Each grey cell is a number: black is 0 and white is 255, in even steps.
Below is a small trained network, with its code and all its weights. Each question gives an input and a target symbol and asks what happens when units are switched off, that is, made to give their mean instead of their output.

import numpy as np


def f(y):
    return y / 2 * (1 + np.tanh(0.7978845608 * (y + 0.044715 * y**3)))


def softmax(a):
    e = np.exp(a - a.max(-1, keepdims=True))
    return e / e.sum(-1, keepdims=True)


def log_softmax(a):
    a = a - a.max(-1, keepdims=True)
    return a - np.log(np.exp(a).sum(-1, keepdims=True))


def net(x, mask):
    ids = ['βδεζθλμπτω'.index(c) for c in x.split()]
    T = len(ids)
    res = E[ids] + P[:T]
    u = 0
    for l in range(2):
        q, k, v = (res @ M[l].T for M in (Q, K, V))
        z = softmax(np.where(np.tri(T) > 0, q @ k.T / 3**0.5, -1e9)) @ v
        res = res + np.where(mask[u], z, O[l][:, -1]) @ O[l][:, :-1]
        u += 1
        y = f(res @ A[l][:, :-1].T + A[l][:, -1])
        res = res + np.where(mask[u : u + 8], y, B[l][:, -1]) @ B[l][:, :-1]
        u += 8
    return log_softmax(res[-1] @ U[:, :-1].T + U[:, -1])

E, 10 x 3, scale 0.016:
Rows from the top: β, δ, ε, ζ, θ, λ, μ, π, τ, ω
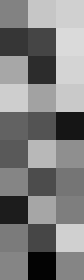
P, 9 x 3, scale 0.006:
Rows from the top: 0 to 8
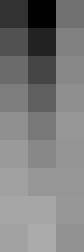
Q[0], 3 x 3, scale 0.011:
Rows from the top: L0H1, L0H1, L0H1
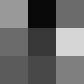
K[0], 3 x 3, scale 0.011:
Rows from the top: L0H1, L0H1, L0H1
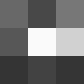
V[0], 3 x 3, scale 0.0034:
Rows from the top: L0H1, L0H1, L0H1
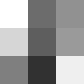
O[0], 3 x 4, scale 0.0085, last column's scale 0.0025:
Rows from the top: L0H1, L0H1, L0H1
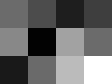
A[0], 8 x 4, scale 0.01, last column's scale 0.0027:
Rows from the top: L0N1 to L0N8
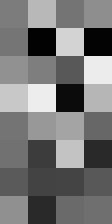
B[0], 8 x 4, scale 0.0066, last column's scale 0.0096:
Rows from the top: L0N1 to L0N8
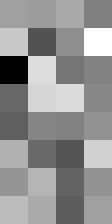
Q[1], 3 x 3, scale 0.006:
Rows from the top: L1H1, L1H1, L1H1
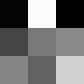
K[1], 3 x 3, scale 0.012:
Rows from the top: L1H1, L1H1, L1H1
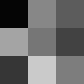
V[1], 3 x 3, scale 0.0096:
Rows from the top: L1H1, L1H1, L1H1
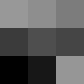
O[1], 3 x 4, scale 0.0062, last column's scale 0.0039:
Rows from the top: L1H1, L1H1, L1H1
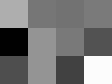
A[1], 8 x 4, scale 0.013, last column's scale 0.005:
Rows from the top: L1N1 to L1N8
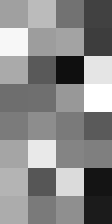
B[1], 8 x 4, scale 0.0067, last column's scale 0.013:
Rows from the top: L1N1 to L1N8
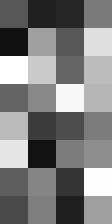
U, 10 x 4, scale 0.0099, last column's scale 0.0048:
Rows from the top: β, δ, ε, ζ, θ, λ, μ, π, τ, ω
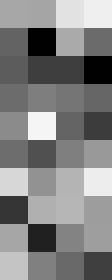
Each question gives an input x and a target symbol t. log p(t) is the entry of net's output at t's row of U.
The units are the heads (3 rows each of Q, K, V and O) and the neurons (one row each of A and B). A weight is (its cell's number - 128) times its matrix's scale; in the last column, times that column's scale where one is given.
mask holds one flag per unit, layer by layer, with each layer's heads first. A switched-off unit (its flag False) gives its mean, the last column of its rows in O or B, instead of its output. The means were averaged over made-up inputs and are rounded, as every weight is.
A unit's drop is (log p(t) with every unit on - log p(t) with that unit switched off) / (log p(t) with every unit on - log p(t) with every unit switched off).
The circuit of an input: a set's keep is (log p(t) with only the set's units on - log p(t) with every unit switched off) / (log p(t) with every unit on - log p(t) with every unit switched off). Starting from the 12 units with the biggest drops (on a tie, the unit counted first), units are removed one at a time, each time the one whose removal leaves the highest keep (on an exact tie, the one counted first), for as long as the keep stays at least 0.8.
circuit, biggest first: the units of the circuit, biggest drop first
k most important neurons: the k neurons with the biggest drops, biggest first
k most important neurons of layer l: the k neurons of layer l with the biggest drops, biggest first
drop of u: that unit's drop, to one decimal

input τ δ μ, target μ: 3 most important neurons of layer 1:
L1N3, L1N2, L1N7
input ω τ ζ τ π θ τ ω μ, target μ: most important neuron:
L1N2
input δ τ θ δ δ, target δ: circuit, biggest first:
L1N3, L0H1, L0N2
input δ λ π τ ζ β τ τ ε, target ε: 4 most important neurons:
L1N2, L1N7, L1N8, L0N2
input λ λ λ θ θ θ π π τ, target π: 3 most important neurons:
L1N2, L1N3, L1N6
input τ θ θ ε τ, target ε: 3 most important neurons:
L0N2, L1N7, L1N2
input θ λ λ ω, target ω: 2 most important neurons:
L1N3, L0N8
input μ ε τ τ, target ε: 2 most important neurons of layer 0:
L0N2, L0N8
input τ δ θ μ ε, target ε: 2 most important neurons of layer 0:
L0N2, L0N6
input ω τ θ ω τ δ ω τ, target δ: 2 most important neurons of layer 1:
L1N3, L1N4
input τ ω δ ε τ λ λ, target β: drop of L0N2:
-0.1
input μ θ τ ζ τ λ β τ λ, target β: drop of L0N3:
-0.1
